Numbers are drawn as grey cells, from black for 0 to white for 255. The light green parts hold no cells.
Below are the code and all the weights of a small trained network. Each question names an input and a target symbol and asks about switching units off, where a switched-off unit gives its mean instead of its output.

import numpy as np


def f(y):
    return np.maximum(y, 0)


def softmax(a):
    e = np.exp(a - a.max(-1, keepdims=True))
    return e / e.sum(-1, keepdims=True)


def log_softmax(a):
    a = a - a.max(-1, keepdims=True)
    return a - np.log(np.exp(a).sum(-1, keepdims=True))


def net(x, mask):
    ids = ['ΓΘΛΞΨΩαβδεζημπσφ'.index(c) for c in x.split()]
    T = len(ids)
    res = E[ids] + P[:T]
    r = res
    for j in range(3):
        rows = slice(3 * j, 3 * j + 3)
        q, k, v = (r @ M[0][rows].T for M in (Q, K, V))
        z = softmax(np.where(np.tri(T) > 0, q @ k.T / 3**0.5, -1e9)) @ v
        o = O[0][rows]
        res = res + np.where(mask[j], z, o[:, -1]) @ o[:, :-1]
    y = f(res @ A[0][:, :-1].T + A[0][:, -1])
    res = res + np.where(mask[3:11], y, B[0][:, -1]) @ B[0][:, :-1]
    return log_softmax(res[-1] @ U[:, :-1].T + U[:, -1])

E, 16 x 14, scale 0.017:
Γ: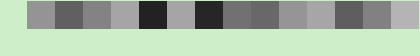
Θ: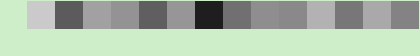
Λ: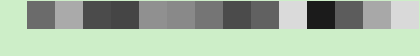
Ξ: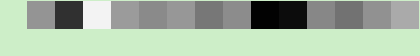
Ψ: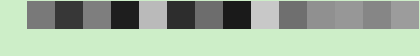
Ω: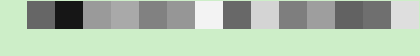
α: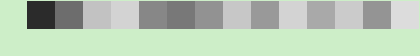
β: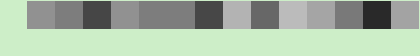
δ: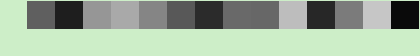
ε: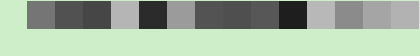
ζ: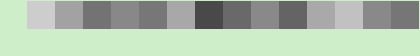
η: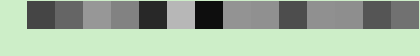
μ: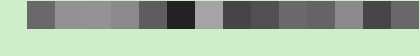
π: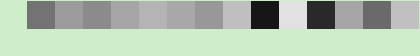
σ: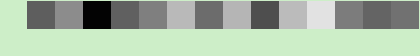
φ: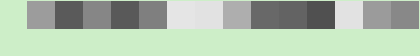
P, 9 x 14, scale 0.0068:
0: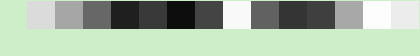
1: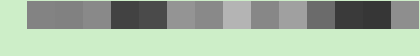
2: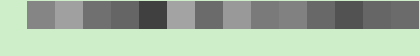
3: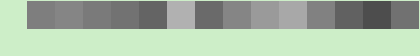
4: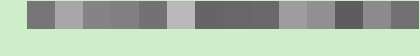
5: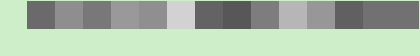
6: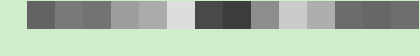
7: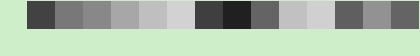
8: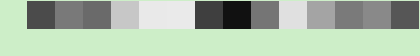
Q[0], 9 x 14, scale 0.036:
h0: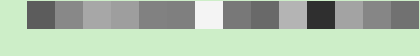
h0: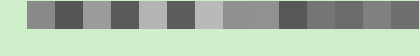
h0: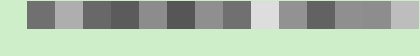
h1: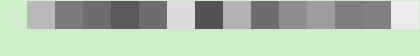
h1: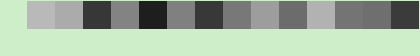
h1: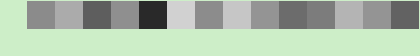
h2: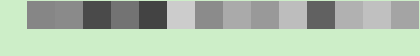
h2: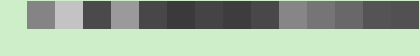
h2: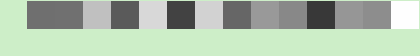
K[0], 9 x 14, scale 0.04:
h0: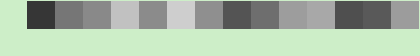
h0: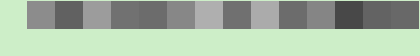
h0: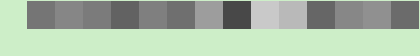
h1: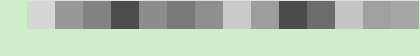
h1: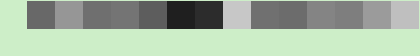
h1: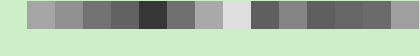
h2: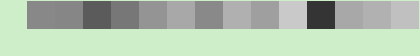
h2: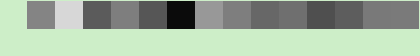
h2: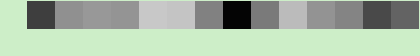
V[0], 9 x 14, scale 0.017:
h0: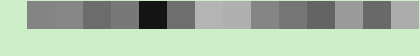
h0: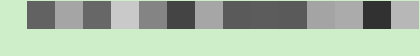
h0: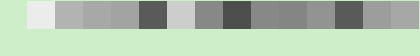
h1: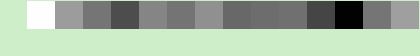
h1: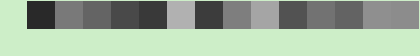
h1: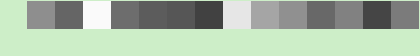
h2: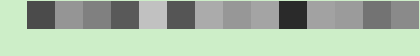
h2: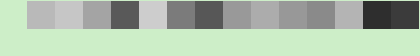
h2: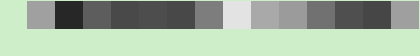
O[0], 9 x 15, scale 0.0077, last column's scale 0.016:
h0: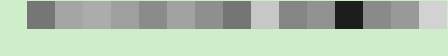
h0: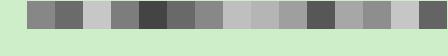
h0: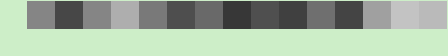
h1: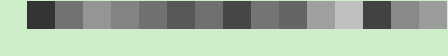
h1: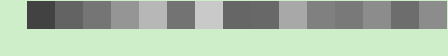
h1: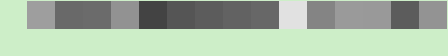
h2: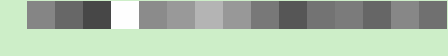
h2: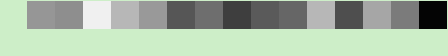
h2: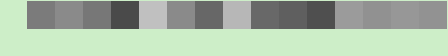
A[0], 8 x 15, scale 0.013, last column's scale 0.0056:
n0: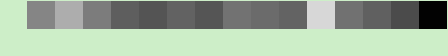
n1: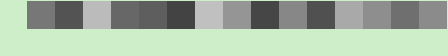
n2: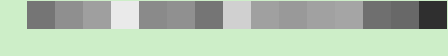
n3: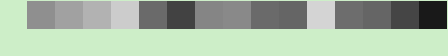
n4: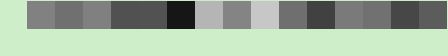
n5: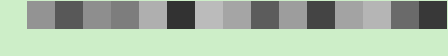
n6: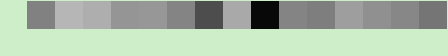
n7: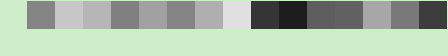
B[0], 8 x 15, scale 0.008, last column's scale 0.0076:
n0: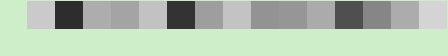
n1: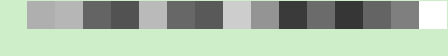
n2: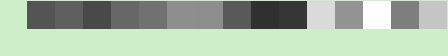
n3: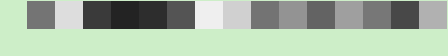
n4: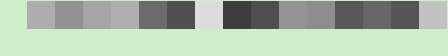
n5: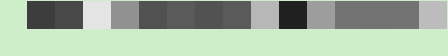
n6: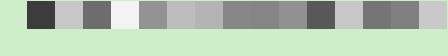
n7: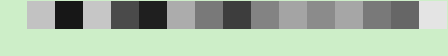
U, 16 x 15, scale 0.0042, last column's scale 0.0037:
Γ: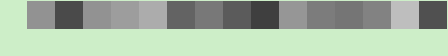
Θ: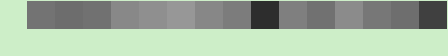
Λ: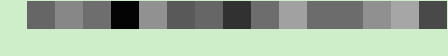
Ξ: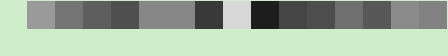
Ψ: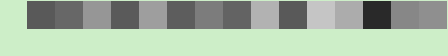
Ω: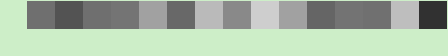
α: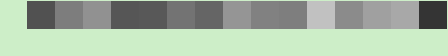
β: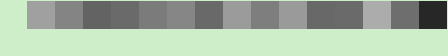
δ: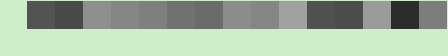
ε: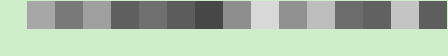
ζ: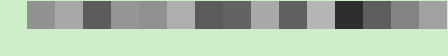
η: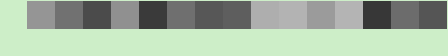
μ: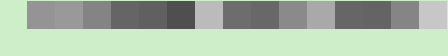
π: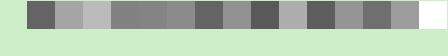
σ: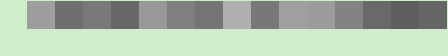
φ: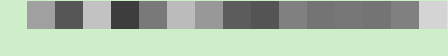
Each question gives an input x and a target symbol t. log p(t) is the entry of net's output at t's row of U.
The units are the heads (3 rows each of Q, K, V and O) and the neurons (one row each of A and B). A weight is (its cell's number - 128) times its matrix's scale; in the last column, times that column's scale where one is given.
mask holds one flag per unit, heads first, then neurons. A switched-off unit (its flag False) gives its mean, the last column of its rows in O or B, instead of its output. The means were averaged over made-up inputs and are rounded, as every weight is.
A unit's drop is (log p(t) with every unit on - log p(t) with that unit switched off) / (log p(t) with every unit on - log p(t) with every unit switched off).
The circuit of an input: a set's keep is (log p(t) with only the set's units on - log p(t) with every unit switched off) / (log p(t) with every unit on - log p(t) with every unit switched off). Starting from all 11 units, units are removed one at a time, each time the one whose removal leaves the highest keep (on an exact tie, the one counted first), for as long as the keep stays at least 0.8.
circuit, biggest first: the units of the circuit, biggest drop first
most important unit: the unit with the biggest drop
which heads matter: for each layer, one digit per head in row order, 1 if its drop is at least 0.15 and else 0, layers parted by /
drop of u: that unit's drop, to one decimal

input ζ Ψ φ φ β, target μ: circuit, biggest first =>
h2, n3
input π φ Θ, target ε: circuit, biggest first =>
h1, n0, h2
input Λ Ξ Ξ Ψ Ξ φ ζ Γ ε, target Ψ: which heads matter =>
010
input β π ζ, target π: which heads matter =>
011
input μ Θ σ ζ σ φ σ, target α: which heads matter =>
100
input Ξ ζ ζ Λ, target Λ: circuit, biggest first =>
h2
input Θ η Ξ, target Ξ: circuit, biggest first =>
n1, h0
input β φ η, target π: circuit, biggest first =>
h2, n6
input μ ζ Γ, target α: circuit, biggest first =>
h0, n2
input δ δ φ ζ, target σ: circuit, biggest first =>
h0, n0
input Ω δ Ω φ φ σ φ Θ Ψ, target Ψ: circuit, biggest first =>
h0, n5
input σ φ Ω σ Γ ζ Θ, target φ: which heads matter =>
011
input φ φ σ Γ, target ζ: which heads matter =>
100
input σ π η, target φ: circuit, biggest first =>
n7, h2, h1
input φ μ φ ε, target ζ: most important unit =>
h0
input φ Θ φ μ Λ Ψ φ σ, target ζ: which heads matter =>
100
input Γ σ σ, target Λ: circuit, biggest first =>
h2, h1
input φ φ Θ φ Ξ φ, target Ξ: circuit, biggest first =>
h0, n1
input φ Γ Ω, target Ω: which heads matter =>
101
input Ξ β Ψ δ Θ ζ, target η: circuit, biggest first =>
h1
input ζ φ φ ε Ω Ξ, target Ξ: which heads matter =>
101
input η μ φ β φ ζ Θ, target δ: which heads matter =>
010
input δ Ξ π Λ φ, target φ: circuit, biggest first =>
h1, n7
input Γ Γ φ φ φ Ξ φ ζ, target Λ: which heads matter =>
001
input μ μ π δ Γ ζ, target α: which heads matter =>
100
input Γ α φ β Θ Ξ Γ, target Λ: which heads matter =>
001
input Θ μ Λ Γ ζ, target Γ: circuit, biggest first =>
h0, n0, h1
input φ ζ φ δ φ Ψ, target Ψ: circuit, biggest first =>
h0, n5, h1
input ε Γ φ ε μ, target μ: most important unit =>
h2
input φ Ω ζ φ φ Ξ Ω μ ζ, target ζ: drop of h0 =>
0.9
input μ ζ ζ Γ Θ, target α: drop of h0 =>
1.0
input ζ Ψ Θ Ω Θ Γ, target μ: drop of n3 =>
1.1
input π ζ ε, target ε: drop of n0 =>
0.3
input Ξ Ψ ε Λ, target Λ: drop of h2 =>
0.5
